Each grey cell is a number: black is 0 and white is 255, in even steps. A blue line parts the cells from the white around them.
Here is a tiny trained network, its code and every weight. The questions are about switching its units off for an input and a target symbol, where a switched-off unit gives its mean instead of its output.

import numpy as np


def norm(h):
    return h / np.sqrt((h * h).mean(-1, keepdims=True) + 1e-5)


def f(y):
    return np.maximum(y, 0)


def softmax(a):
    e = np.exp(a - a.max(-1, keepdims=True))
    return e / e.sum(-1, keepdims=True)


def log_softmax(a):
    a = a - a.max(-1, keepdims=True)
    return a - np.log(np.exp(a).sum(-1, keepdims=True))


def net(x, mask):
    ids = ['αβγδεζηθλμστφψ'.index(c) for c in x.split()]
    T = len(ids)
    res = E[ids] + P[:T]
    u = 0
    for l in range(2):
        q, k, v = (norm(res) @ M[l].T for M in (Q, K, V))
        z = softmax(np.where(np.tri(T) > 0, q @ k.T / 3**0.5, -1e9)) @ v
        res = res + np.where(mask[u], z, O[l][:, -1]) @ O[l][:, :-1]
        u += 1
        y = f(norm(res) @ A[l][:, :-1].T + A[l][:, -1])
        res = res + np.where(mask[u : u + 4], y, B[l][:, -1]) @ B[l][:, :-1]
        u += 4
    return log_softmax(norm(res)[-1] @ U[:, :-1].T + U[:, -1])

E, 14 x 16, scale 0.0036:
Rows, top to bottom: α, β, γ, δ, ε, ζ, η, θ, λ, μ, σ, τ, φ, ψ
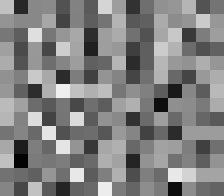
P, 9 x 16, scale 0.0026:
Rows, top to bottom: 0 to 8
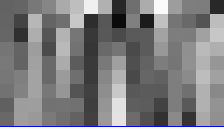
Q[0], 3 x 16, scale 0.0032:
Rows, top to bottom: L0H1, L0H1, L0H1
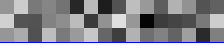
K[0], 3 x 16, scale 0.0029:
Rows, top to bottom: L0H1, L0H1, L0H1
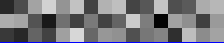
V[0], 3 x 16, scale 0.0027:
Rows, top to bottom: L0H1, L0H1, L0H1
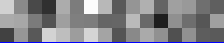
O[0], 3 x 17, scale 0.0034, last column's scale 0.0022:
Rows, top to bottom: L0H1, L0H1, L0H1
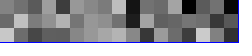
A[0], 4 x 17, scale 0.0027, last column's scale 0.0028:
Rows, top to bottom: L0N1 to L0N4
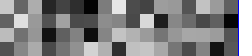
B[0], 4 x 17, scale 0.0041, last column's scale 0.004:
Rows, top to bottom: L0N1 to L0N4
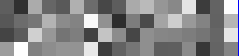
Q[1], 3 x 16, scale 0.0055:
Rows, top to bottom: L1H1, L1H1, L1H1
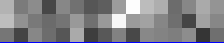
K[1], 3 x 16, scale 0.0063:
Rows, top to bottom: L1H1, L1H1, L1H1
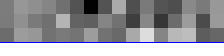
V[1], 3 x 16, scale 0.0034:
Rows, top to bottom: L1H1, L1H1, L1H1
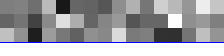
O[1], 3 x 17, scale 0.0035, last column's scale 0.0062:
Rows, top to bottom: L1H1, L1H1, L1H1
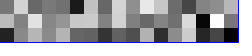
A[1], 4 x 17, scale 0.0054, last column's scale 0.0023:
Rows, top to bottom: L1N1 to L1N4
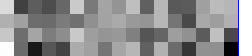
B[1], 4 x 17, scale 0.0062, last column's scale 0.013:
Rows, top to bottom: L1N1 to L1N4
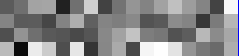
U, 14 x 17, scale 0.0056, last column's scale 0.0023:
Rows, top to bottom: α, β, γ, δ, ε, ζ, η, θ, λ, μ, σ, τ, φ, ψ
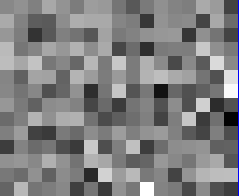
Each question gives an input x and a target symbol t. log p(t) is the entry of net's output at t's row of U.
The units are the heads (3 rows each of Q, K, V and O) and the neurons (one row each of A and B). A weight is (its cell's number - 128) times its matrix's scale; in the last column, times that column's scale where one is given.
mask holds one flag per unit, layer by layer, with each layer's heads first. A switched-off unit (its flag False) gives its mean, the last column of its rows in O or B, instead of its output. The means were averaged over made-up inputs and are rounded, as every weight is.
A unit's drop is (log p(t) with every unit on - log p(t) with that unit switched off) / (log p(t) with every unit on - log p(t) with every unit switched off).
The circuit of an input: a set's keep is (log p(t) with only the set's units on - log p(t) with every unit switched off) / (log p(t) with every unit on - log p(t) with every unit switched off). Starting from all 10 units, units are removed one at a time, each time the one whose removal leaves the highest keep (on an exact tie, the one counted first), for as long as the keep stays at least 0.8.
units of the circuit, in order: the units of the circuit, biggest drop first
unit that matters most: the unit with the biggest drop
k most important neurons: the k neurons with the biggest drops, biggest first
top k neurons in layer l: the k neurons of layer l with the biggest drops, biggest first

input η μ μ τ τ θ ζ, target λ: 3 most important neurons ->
(L1N1, L0N2, L1N4)
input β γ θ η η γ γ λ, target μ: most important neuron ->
(L1N1)
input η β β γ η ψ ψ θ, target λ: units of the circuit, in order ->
(L0H1, L1H1, L0N2, L1N1)
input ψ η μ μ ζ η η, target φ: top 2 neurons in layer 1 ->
(L1N1, L1N2)
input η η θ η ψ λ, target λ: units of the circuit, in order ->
(L0H1, L1H1, L1N1, L1N4)
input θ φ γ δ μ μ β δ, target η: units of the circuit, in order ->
(L0H1, L1H1, L1N1)
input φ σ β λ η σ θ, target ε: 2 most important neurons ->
(L1N1, L0N2)
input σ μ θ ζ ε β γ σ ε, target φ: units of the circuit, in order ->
(L1H1, L1N1, L0H1, L1N3)
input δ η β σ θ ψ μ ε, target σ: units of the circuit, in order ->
(L1H1, L1N4, L0H1, L1N3)
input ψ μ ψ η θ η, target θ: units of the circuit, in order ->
(L1H1, L0H1, L1N1, L0N4)
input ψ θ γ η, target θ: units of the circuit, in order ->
(L0H1, L1H1, L1N1, L0N4)
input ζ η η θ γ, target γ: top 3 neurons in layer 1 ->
(L1N1, L1N4, L1N2)
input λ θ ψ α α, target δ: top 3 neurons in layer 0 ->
(L0N2, L0N1, L0N4)
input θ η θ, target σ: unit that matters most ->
L0N2
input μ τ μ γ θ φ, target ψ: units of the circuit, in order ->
(L0H1, L1H1, L1N1, L1N4)
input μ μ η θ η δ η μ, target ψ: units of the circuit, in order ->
(L0H1, L1H1, L1N1)
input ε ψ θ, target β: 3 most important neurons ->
(L1N1, L0N2, L0N1)
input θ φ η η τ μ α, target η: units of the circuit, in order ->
(L1H1, L0H1, L1N1)
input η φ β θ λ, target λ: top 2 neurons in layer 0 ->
(L0N2, L0N3)
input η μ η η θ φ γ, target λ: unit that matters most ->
L0H1
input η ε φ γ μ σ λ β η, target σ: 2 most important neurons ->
(L0N1, L1N4)
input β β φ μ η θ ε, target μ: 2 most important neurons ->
(L1N1, L1N4)
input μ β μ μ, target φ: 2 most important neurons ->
(L1N1, L0N1)
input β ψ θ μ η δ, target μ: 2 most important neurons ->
(L1N1, L1N4)
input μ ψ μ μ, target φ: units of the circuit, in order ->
(L1N1, L1H1, L0H1, L0N1)
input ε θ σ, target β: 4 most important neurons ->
(L1N1, L1N4, L0N1, L1N2)
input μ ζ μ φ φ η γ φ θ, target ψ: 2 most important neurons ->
(L0N2, L1N1)
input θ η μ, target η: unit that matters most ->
L0H1
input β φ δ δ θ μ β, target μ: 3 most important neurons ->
(L1N1, L1N4, L1N2)
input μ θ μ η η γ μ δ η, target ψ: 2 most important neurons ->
(L1N1, L1N2)
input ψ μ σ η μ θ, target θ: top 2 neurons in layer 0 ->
(L0N4, L0N2)
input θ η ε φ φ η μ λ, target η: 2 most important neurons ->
(L1N1, L1N4)
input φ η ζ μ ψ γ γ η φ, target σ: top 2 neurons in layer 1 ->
(L1N4, L1N3)
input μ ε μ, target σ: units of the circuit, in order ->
(L1N4)
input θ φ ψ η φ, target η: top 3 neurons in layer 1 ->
(L1N1, L1N4, L1N3)
